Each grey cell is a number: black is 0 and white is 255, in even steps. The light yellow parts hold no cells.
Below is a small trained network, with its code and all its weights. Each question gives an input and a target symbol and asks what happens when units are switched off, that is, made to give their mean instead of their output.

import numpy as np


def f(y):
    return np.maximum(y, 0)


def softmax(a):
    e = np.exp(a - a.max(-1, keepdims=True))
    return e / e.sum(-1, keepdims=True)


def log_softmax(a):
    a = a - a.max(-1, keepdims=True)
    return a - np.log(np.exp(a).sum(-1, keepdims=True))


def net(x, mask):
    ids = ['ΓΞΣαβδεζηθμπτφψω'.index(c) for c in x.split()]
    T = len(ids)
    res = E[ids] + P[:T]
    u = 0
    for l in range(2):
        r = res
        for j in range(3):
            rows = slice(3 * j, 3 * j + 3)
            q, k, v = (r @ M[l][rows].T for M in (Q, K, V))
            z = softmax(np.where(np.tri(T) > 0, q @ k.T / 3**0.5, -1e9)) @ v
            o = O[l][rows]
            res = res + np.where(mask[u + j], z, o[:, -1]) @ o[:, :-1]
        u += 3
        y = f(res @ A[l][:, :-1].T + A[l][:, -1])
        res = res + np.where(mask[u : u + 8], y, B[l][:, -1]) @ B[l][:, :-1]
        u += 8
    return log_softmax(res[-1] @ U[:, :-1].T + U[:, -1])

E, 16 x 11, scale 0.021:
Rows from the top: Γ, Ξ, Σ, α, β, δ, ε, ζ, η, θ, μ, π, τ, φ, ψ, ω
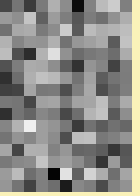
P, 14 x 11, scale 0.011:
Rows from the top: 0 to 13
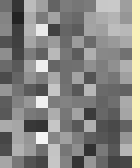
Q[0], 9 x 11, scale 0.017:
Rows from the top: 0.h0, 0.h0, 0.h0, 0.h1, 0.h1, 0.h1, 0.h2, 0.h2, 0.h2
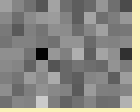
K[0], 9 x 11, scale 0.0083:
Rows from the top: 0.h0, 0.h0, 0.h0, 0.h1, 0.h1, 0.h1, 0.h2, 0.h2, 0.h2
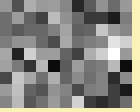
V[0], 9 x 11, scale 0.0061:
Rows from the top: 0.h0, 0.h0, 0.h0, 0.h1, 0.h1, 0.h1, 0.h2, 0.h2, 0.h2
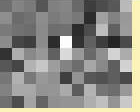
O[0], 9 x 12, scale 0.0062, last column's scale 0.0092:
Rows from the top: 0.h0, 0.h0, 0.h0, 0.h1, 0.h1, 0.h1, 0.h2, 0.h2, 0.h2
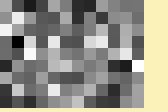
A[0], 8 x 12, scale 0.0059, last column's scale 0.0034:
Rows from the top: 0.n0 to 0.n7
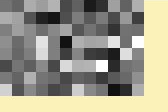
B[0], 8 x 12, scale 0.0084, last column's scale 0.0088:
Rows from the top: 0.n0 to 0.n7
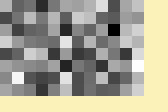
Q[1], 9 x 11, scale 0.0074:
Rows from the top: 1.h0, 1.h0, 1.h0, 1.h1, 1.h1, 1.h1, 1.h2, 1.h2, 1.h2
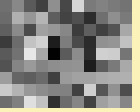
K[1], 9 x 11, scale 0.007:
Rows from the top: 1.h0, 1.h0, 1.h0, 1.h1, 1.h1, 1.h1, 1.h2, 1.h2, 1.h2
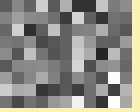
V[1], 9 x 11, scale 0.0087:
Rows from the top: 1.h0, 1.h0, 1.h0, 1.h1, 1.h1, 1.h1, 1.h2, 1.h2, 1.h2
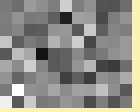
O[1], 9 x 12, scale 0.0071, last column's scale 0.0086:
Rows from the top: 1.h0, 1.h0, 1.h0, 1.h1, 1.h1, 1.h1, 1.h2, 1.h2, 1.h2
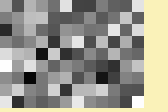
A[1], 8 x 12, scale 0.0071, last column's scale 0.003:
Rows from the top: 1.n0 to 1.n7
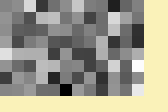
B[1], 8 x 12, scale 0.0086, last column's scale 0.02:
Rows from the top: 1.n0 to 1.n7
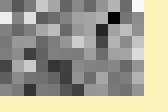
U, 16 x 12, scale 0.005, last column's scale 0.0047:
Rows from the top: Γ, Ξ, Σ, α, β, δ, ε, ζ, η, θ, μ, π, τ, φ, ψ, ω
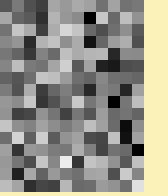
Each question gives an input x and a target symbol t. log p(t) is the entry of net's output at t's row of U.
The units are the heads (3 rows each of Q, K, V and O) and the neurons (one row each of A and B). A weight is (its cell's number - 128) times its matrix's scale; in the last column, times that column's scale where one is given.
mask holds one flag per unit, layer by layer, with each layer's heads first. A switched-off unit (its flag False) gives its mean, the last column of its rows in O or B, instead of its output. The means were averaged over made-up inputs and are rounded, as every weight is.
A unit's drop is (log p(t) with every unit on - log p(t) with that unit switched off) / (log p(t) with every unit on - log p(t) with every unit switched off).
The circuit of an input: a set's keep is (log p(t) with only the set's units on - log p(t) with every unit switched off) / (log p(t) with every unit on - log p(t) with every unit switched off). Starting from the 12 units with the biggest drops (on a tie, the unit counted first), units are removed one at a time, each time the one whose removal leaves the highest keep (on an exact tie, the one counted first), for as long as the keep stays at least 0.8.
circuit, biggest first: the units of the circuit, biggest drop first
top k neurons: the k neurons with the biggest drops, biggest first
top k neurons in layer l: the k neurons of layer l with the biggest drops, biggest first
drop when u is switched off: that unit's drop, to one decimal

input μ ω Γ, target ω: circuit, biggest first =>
[0.h1 1.n0]
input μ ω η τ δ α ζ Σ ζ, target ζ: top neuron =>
[0.n4]
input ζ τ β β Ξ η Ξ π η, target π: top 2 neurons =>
[0.n4 0.n2]
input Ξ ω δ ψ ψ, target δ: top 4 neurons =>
[0.n4 1.n0 0.n0 1.n6]
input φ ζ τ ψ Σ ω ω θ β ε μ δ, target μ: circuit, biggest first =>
[0.h2 1.h2 0.n5]
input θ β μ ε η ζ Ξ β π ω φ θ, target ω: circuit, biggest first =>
[0.h2 0.h1 0.n3 1.n4]
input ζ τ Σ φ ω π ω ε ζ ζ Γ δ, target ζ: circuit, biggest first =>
[0.n4 1.n6]
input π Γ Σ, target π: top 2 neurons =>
[0.n2 0.n3]
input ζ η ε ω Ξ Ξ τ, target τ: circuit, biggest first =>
[1.h2 1.n0 1.n3 0.n2]
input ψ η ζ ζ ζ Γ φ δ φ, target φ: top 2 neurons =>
[0.n0 0.n3]
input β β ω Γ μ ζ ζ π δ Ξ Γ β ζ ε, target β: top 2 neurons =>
[0.n4 0.n2]
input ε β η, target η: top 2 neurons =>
[0.n5 1.n1]
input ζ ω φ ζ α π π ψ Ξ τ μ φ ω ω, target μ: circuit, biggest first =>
[0.h2 1.h2]
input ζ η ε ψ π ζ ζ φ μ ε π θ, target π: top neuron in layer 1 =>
[1.n1]
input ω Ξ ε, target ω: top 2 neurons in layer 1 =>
[1.n4 1.n0]
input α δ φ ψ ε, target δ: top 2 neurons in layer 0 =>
[0.n5 0.n0]
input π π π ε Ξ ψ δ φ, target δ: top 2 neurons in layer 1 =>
[1.n0 1.n6]
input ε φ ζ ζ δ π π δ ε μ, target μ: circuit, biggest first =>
[0.n0 1.h2 1.n0 0.h2]
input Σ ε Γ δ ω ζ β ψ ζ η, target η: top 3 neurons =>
[1.n1 1.n0 0.n5]
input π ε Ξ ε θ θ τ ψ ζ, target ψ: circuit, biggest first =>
[0.h1]
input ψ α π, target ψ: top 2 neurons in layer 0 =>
[0.n3 0.n5]
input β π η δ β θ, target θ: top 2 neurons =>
[0.n5 0.n0]
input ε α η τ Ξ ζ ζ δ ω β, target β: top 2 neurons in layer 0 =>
[0.n5 0.n4]
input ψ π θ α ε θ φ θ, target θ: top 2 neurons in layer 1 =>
[1.n7 1.n6]
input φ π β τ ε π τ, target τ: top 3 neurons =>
[1.n0 1.n3 0.n2]
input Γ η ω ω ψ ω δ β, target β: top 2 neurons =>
[0.n5 1.n0]
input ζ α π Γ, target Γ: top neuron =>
[0.n4]
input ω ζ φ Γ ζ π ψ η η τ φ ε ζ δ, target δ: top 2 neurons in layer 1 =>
[1.n3 1.n6]
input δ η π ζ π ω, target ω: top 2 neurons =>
[0.n3 1.n4]
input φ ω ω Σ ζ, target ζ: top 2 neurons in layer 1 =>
[1.n4 1.n3]
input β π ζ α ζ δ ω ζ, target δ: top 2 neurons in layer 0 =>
[0.n6 0.n4]
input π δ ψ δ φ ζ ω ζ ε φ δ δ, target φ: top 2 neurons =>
[1.n4 0.n5]
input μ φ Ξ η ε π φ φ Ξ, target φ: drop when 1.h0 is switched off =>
0.1
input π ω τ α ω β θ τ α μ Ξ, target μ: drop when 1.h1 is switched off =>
0.1
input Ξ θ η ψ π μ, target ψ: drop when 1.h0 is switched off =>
0.3
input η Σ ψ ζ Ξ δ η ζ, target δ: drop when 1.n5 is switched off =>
0.0
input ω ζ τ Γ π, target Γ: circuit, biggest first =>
[1.h1]
